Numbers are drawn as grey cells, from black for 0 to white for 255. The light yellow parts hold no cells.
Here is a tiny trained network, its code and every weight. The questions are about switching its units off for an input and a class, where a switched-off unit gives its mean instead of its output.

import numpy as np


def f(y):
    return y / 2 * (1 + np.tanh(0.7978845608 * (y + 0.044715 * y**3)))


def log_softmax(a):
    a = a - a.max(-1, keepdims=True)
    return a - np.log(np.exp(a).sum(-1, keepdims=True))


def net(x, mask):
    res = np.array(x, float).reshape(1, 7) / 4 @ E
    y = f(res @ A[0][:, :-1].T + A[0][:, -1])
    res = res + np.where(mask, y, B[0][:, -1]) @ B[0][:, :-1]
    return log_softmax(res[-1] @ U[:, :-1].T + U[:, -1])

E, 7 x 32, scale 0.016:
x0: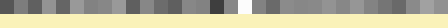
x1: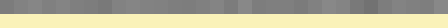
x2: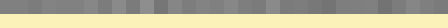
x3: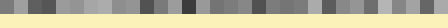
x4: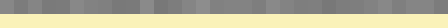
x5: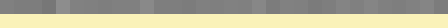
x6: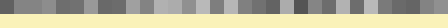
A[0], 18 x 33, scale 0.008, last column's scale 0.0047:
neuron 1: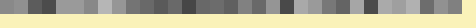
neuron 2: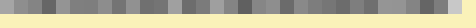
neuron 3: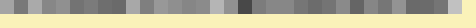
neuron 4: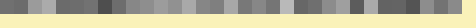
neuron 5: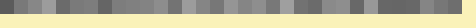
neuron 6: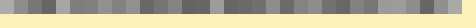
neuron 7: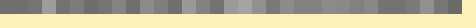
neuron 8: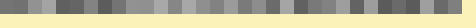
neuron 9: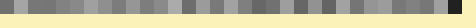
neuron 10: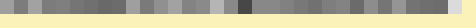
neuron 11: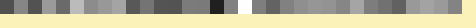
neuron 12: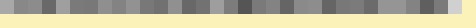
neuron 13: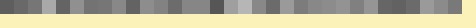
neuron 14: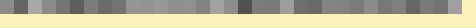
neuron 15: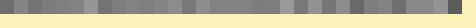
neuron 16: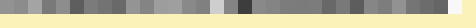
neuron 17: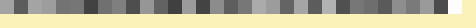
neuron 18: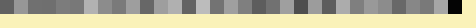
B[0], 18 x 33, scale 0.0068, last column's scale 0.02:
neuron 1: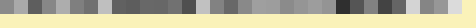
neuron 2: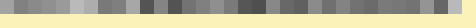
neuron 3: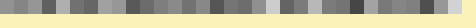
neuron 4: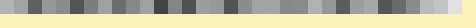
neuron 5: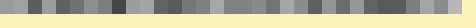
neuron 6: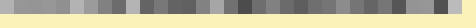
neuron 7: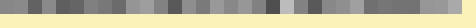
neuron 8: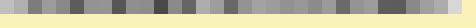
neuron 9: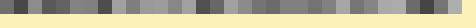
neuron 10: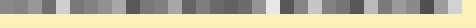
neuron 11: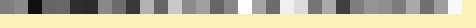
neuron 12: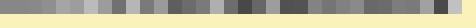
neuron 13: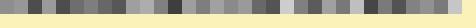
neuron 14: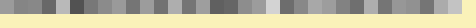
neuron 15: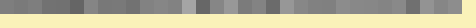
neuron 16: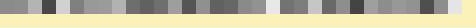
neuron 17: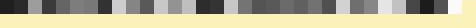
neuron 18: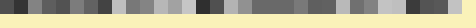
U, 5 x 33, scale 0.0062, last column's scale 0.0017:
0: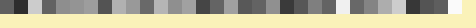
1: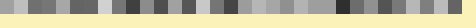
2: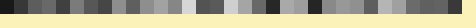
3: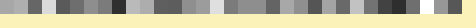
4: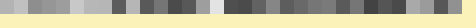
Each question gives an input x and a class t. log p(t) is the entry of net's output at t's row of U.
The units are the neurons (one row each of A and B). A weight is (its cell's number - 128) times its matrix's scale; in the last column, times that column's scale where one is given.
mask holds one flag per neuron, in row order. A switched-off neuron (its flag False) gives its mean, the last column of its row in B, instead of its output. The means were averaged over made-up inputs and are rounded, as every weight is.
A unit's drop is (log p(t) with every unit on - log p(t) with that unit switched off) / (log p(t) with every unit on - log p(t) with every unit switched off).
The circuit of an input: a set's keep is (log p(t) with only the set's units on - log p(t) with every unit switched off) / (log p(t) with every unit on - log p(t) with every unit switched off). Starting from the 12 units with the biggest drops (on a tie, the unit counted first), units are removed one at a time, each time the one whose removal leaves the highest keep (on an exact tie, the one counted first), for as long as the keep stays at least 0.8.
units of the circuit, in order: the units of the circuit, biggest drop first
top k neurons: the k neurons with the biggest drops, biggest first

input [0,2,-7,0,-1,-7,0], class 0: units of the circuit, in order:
(neuron 11)
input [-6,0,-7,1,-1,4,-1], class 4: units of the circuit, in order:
(neuron 11; neuron 12)
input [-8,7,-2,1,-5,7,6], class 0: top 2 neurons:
(neuron 18; neuron 11)
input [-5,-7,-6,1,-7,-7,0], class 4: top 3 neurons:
(neuron 17; neuron 11; neuron 18)
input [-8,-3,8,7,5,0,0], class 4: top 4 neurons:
(neuron 17; neuron 1; neuron 6; neuron 12)
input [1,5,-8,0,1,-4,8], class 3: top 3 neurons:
(neuron 17; neuron 4; neuron 8)
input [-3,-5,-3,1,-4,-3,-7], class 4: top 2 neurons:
(neuron 1; neuron 18)
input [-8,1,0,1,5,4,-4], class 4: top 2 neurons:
(neuron 18; neuron 6)
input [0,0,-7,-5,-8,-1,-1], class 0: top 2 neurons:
(neuron 11; neuron 17)
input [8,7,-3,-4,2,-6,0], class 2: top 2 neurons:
(neuron 17; neuron 11)
